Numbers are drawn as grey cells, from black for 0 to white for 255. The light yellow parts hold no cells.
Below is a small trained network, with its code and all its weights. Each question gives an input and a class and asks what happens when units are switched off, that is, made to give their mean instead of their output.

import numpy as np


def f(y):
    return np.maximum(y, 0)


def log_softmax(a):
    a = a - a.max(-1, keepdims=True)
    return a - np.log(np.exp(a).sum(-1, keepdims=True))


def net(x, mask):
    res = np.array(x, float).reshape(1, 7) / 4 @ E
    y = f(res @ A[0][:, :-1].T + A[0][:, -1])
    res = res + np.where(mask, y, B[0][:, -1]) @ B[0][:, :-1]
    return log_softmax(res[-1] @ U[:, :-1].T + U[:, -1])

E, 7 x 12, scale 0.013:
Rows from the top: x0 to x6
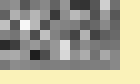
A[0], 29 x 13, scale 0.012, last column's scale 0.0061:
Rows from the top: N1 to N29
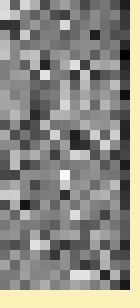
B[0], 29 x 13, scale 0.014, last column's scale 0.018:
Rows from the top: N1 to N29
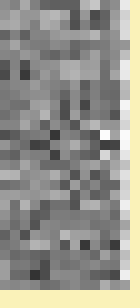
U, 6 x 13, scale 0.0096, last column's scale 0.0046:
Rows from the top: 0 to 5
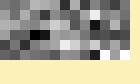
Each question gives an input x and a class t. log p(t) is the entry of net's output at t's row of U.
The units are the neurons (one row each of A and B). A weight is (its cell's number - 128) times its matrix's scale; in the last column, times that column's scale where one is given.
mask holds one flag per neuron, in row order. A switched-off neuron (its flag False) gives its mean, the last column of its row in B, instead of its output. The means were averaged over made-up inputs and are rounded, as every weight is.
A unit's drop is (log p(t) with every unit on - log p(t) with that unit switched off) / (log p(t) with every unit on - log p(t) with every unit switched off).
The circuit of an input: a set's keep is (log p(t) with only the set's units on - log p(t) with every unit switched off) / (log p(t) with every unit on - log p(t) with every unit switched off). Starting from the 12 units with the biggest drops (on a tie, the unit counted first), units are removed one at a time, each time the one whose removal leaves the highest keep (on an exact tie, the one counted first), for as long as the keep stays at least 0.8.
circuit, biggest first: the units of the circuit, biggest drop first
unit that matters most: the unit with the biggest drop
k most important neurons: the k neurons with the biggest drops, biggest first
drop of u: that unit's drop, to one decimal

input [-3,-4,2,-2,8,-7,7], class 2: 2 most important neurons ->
[N3; N18]
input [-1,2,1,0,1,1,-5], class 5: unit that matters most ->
N15
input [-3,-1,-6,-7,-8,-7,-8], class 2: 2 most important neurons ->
[N20; N2]
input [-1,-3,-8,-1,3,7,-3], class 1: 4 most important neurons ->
[N21; N13; N25; N17]
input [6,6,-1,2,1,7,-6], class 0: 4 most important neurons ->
[N11; N14; N28; N12]
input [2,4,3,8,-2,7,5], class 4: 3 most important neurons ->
[N8; N4; N25]
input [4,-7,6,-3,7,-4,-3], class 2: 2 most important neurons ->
[N3; N18]
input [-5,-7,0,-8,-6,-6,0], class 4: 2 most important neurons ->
[N7; N24]
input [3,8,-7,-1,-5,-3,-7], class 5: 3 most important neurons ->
[N16; N1; N26]
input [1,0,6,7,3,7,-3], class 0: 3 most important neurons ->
[N11; N12; N7]
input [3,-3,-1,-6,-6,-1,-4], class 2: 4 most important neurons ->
[N20; N2; N8; N4]
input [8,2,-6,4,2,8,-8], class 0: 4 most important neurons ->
[N11; N12; N19; N28]
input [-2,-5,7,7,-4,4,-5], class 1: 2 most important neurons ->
[N1; N7]
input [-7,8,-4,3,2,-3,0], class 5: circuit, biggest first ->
[N16]
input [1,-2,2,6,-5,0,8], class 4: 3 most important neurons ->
[N8; N4; N18]
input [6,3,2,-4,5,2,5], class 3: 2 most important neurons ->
[N15; N2]
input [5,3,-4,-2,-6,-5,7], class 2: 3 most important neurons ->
[N2; N20; N11]
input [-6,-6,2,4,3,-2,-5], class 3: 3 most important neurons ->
[N28; N16; N22]
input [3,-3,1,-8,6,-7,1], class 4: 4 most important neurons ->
[N7; N24; N11; N12]
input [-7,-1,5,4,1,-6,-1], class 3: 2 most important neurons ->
[N28; N22]
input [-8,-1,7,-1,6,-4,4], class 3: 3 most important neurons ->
[N28; N22; N21]
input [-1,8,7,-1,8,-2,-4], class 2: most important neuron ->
[N3]
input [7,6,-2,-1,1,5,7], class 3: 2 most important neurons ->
[N15; N14]
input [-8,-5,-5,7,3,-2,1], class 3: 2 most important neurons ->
[N28; N7]
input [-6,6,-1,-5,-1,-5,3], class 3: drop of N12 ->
0.1
